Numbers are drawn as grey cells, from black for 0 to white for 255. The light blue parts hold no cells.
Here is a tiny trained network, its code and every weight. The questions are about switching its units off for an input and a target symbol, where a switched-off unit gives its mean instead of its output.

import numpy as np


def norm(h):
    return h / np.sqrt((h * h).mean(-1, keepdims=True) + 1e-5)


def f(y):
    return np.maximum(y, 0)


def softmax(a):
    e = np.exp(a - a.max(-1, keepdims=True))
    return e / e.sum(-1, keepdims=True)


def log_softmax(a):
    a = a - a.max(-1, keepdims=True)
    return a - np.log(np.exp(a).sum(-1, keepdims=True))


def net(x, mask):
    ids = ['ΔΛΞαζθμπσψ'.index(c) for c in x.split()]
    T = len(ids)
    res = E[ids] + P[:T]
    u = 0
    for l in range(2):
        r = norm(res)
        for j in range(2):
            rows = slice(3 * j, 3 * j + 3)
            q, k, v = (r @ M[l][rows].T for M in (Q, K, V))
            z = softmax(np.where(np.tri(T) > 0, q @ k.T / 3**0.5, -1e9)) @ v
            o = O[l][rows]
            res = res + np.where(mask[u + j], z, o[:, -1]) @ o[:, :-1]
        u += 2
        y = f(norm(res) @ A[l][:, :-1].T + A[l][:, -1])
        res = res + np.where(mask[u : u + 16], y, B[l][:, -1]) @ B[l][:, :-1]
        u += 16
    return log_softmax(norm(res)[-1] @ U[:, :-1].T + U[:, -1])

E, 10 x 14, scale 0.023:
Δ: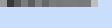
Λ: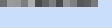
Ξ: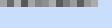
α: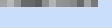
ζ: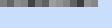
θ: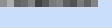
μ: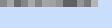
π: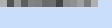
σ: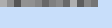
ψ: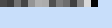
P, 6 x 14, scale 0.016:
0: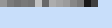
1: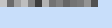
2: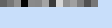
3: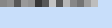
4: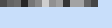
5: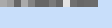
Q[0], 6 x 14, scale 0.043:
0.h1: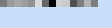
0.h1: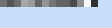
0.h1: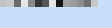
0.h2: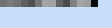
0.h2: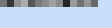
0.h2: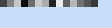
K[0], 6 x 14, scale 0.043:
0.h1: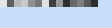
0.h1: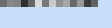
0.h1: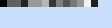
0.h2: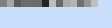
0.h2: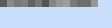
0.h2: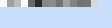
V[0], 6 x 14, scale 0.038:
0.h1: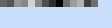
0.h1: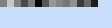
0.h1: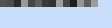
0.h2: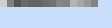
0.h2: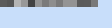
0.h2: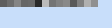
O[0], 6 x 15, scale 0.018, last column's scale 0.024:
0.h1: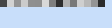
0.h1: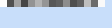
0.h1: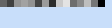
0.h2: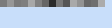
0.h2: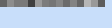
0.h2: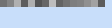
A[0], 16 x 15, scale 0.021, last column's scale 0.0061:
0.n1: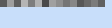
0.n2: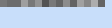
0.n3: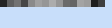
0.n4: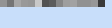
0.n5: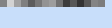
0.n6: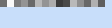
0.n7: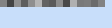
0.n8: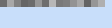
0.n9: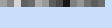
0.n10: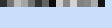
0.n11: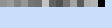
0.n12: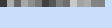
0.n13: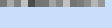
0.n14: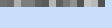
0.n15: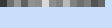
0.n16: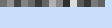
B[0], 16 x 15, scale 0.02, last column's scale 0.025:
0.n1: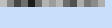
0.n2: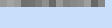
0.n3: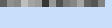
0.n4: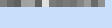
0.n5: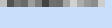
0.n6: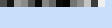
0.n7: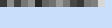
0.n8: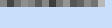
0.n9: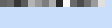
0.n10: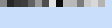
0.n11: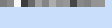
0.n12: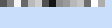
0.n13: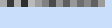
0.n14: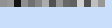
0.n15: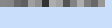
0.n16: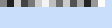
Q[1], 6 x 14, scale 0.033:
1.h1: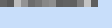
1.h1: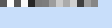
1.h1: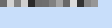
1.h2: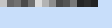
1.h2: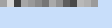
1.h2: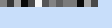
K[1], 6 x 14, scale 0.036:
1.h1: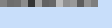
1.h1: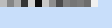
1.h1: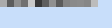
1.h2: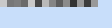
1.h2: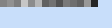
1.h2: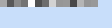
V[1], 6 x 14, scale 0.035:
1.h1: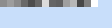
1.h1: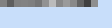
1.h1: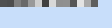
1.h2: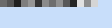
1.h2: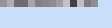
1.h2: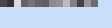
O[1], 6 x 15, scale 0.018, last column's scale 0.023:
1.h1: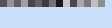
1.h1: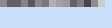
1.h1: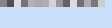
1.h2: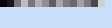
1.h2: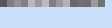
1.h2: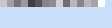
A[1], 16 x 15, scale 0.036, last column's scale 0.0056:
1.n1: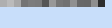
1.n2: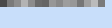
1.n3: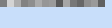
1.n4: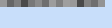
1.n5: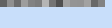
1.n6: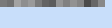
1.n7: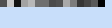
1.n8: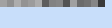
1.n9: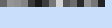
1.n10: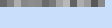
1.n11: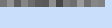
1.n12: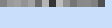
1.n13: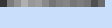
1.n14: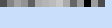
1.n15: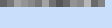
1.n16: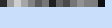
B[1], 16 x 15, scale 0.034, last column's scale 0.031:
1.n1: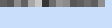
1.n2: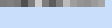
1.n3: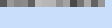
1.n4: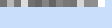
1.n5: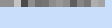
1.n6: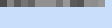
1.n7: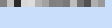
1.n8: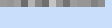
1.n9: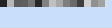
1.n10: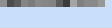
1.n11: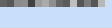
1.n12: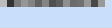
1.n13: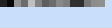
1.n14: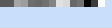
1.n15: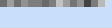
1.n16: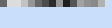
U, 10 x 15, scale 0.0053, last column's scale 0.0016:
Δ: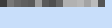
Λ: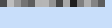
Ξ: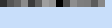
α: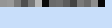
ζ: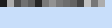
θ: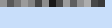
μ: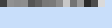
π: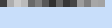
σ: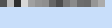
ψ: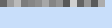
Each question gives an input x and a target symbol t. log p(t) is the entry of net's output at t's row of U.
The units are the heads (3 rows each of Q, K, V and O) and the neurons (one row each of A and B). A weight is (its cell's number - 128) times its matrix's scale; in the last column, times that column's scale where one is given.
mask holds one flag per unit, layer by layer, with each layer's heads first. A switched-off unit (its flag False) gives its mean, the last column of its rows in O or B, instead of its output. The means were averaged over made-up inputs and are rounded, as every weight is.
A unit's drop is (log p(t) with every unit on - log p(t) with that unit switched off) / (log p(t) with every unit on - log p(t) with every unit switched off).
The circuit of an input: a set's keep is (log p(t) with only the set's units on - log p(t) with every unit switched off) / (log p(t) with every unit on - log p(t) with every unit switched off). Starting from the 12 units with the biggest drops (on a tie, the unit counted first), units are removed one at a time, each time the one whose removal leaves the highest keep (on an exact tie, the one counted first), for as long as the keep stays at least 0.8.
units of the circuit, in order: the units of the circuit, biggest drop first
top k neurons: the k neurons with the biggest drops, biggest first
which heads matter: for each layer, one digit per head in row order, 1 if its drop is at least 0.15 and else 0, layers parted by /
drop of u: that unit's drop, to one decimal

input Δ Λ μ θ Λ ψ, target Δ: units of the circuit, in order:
[0.h1, 0.n10, 1.n2]
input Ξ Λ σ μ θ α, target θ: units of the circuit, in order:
[0.h1]
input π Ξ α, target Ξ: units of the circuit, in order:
[0.h1, 0.n6]
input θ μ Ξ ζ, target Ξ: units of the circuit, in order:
[0.h1, 0.n6]
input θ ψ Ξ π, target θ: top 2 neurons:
[0.n16, 1.n12]
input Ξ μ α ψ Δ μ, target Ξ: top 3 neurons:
[0.n16, 1.n14, 1.n11]
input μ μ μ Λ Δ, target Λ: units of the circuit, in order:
[0.h1, 1.n3]
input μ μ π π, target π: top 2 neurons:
[1.n16, 0.n6]
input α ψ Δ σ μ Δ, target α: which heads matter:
11 / 01
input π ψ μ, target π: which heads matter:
10 / 00
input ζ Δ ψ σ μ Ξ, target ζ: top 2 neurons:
[0.n16, 1.n9]
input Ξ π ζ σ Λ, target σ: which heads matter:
00 / 00
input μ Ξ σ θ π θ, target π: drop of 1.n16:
0.3
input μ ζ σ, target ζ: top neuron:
[1.n9]
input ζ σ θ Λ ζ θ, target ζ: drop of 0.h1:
0.8
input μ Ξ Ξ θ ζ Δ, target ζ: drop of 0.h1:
0.6
